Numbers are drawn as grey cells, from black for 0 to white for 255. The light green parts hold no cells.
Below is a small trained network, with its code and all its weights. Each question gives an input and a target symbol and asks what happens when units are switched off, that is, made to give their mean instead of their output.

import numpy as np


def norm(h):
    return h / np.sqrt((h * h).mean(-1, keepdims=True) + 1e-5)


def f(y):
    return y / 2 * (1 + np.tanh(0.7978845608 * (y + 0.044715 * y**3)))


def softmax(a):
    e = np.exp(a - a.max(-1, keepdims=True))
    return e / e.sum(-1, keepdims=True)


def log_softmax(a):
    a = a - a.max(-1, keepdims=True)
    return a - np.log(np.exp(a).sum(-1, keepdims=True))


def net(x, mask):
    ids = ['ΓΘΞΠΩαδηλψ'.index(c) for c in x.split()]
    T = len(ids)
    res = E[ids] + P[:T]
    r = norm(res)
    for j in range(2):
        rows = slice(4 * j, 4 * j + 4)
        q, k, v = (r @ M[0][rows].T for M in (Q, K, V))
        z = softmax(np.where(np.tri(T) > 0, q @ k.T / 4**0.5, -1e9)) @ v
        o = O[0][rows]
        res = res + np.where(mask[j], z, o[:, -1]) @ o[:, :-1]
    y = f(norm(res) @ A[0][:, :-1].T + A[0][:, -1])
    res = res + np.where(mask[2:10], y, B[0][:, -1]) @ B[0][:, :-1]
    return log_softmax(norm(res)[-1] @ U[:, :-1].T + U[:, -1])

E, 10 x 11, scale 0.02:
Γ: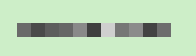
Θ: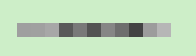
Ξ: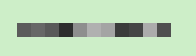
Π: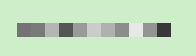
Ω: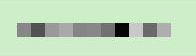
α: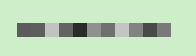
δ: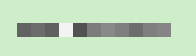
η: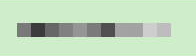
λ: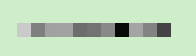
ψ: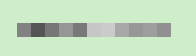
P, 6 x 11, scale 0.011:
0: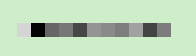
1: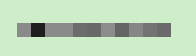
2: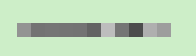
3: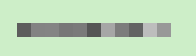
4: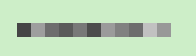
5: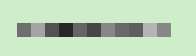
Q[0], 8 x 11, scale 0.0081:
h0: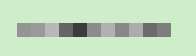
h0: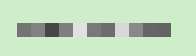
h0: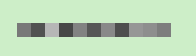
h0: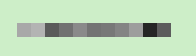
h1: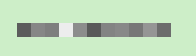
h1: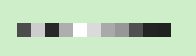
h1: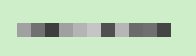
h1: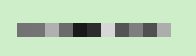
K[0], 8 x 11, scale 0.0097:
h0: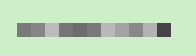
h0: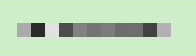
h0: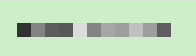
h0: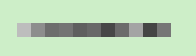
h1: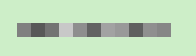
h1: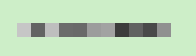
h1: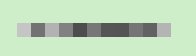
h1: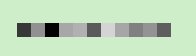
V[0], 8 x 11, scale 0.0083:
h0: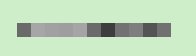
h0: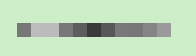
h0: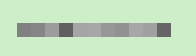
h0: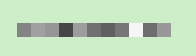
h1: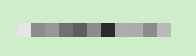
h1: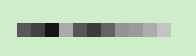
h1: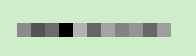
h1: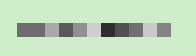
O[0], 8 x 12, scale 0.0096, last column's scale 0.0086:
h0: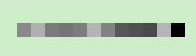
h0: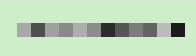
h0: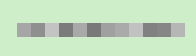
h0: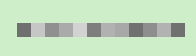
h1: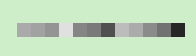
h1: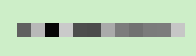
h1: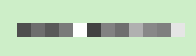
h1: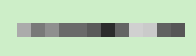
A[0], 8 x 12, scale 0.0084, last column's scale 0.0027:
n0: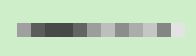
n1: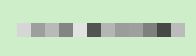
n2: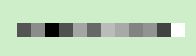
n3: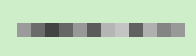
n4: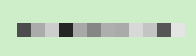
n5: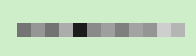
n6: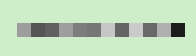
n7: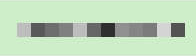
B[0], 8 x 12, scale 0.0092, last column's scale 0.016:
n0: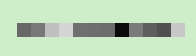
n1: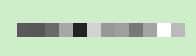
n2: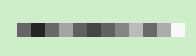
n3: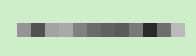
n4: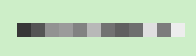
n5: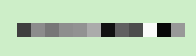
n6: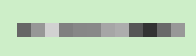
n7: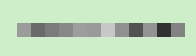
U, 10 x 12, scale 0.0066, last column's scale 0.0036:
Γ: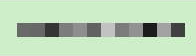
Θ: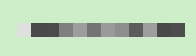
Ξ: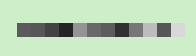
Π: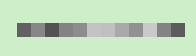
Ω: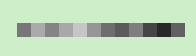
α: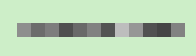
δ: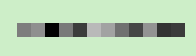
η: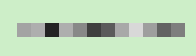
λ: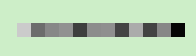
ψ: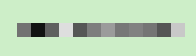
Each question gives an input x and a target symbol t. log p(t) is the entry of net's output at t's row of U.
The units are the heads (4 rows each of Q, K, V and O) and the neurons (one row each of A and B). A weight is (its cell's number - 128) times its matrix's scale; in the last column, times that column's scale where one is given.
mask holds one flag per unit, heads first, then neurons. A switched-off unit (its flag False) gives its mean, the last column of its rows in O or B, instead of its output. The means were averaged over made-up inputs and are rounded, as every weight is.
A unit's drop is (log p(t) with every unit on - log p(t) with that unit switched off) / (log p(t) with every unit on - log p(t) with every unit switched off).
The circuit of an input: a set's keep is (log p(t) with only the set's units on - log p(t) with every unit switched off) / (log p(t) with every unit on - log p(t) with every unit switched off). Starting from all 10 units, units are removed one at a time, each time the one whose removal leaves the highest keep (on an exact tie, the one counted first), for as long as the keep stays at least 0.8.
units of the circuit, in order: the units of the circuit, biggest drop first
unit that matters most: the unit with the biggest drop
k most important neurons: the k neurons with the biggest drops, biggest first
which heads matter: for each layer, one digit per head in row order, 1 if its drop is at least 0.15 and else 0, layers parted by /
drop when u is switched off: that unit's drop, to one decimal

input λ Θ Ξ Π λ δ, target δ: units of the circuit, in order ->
h1, n5
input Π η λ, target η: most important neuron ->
n4
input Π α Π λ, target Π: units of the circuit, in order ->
h0, h1, n1, n2
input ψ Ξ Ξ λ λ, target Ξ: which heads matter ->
01
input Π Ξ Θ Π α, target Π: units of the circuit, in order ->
h0, h1, n2, n1
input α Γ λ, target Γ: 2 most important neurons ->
n4, n5
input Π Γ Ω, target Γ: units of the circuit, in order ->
h1, n4
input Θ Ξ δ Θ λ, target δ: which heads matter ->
01
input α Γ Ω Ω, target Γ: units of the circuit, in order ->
h1, n4, h0
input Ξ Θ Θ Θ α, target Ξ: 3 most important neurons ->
n2, n1, n3
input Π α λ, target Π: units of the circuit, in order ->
h1, h0, n1, n2
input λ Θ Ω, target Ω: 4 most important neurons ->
n2, n6, n1, n4
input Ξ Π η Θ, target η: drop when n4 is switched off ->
0.1
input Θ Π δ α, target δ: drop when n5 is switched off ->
0.2
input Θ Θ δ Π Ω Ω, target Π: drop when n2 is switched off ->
0.2
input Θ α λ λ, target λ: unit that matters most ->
h0
